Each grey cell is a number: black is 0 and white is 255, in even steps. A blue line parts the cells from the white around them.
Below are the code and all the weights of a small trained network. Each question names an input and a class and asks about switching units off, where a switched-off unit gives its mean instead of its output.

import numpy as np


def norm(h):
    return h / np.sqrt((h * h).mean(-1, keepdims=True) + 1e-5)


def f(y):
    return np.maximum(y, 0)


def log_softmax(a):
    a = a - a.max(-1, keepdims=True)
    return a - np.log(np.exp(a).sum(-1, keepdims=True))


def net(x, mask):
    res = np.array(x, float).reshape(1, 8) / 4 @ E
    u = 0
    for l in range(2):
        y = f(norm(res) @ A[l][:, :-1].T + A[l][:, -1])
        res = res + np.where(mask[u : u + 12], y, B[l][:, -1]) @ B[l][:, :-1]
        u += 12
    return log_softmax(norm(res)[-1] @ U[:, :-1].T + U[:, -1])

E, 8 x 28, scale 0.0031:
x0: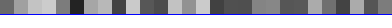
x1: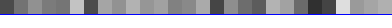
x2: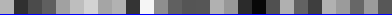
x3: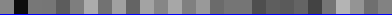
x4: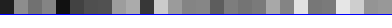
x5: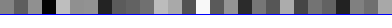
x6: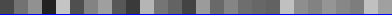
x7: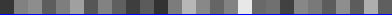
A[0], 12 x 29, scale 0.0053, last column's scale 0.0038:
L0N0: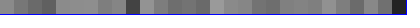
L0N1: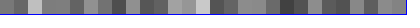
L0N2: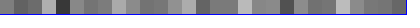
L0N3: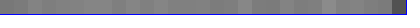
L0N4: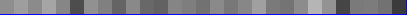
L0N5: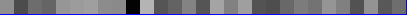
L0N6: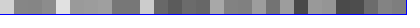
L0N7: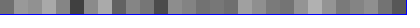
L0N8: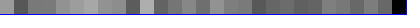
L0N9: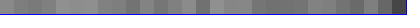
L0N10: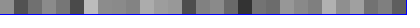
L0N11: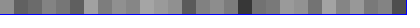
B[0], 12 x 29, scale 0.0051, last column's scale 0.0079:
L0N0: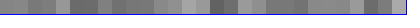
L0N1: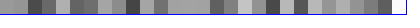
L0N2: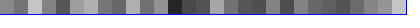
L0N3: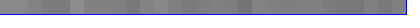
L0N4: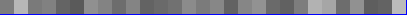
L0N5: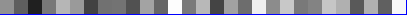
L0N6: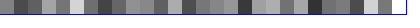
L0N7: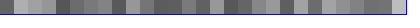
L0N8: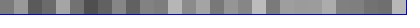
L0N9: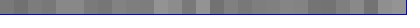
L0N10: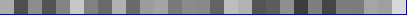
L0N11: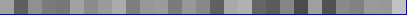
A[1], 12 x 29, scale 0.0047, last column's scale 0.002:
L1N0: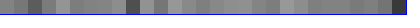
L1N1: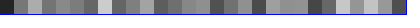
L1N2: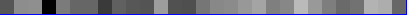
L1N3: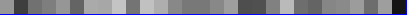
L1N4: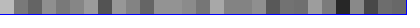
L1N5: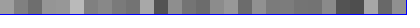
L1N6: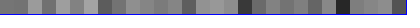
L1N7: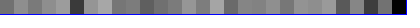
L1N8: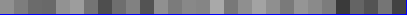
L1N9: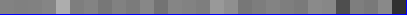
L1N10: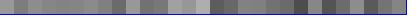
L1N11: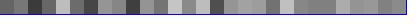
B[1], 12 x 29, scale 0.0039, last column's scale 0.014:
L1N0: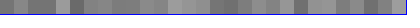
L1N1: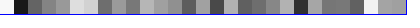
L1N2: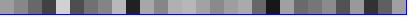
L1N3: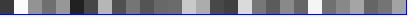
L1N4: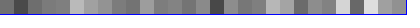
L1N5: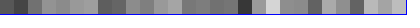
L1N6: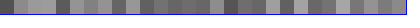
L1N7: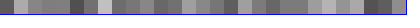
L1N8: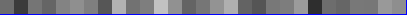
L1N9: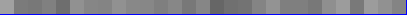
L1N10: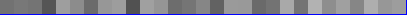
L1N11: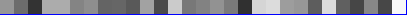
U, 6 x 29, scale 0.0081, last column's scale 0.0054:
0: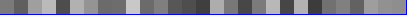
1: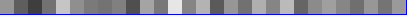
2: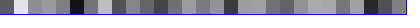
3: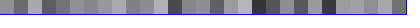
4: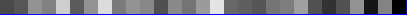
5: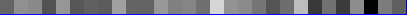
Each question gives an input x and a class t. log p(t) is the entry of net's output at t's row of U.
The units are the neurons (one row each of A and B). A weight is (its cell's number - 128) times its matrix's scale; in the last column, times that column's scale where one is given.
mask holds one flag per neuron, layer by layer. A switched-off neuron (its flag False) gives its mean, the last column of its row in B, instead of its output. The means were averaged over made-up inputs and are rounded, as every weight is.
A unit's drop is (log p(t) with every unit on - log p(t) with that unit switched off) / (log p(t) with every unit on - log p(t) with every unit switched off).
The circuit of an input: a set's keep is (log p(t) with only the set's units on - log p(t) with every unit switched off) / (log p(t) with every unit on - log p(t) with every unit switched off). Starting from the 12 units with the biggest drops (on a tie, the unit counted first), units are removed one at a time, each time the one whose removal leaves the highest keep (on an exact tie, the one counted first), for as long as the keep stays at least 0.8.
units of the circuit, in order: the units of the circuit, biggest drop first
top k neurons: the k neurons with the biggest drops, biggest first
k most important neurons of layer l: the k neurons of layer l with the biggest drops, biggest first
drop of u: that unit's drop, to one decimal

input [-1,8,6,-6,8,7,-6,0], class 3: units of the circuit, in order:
(L0N5; L0N1; L1N11)
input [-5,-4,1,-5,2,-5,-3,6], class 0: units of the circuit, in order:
(L0N2; L0N1)
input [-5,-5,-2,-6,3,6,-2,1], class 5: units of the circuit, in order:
(L0N5; L0N1; L1N11; L1N8)
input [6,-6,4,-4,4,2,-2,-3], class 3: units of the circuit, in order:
(L0N5; L1N11; L0N10)
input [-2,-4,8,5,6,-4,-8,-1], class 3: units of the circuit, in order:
(L0N2; L1N11; L0N6)
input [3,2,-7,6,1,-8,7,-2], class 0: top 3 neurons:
(L0N2; L1N1; L1N3)
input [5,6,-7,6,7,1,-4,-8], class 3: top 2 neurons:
(L0N5; L1N11)
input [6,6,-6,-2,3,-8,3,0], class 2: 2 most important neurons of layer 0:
(L0N6; L0N10)
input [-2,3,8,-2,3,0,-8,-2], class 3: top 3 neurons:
(L1N11; L0N2; L0N1)
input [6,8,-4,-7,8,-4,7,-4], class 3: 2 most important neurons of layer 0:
(L0N5; L0N6)
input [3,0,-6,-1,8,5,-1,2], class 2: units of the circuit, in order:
(L0N6; L0N5; L0N10)
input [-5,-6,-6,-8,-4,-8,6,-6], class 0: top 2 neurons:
(L0N6; L0N1)
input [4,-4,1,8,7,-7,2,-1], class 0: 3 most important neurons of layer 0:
(L0N2; L0N1; L0N7)
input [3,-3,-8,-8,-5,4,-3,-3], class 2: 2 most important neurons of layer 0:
(L0N4; L0N5)
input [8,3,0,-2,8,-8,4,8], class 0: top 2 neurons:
(L1N1; L0N2)
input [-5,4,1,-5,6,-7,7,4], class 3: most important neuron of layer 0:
(L0N2)
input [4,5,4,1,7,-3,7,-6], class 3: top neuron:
(L0N5)
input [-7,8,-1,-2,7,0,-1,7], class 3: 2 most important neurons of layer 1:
(L1N11; L1N2)
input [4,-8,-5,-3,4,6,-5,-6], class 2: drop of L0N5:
0.2
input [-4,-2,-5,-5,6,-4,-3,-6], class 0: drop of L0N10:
-0.1
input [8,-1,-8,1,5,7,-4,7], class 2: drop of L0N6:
0.1
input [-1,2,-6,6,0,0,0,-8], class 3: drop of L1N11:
0.1
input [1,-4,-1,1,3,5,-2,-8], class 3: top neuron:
(L0N5)
